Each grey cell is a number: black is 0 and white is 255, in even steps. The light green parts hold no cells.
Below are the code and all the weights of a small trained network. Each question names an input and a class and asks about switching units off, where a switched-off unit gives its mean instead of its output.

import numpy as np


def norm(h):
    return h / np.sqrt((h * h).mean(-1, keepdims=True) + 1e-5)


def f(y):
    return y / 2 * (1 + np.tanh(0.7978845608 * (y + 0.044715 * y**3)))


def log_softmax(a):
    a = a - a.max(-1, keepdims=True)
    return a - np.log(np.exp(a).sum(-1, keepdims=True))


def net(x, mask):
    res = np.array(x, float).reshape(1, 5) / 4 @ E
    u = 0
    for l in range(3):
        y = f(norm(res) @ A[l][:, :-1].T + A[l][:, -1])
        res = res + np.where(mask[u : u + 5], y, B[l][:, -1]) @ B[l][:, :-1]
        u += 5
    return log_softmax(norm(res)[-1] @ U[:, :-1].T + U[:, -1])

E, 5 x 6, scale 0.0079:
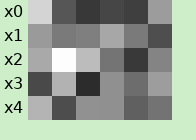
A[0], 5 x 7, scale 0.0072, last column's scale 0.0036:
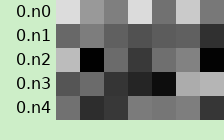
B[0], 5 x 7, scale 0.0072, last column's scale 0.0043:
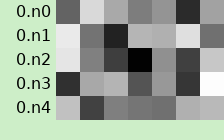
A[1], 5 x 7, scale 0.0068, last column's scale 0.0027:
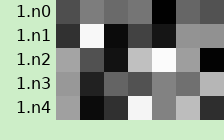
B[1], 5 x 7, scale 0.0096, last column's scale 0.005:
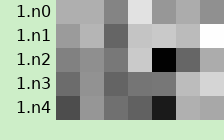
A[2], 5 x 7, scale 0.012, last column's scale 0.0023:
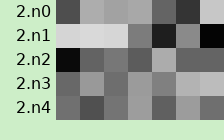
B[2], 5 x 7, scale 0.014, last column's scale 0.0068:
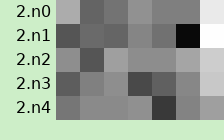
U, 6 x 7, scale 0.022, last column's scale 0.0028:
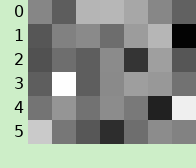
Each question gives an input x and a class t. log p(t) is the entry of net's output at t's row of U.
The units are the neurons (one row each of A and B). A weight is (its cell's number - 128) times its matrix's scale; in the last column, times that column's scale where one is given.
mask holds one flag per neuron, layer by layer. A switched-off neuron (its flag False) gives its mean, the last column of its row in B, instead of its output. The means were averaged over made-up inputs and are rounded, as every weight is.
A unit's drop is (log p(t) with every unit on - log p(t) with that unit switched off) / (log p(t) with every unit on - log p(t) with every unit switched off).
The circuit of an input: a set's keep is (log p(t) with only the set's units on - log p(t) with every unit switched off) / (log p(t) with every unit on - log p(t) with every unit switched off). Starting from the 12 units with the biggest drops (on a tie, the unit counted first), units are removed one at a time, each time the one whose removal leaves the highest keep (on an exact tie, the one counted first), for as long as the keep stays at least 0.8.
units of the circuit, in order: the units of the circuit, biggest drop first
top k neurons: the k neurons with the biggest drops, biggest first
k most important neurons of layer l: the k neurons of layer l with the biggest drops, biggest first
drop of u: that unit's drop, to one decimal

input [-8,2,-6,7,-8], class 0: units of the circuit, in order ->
2.n2
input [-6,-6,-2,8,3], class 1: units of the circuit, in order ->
2.n2, 2.n1
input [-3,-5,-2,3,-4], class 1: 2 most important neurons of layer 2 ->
2.n2, 2.n3
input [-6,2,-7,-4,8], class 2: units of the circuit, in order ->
0.n3, 1.n4, 2.n4, 0.n0
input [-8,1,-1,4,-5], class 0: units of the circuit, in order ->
2.n2, 2.n0
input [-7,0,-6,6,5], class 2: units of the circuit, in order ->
0.n3, 1.n4
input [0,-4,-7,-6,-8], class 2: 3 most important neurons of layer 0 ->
0.n3, 0.n0, 0.n4
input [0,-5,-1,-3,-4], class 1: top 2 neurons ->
2.n1, 2.n0
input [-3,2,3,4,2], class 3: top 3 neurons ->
1.n1, 1.n2, 0.n3
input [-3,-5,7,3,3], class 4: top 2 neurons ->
2.n1, 1.n3
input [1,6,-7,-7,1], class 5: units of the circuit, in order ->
0.n2, 2.n1
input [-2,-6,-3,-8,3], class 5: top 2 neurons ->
0.n2, 0.n3
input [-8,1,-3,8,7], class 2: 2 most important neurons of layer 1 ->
1.n4, 1.n2
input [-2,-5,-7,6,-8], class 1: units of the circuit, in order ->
2.n2
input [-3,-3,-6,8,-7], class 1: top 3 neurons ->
2.n2, 2.n1, 2.n3
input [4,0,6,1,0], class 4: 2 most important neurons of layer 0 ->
0.n0, 0.n3
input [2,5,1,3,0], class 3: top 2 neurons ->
1.n1, 2.n1
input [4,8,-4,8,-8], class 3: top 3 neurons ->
1.n1, 0.n3, 2.n1
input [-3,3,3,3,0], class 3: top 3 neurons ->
1.n1, 1.n2, 0.n3
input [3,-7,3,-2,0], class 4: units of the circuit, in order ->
2.n1
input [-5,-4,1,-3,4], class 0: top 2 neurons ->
1.n2, 2.n1
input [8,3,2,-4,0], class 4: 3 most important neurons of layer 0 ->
0.n0, 0.n3, 0.n4
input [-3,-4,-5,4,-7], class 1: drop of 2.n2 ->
0.4
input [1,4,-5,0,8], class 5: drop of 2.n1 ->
0.2
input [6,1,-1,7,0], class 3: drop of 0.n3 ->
0.1
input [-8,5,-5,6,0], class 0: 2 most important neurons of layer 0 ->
0.n4, 0.n1
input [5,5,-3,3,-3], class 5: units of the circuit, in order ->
2.n1
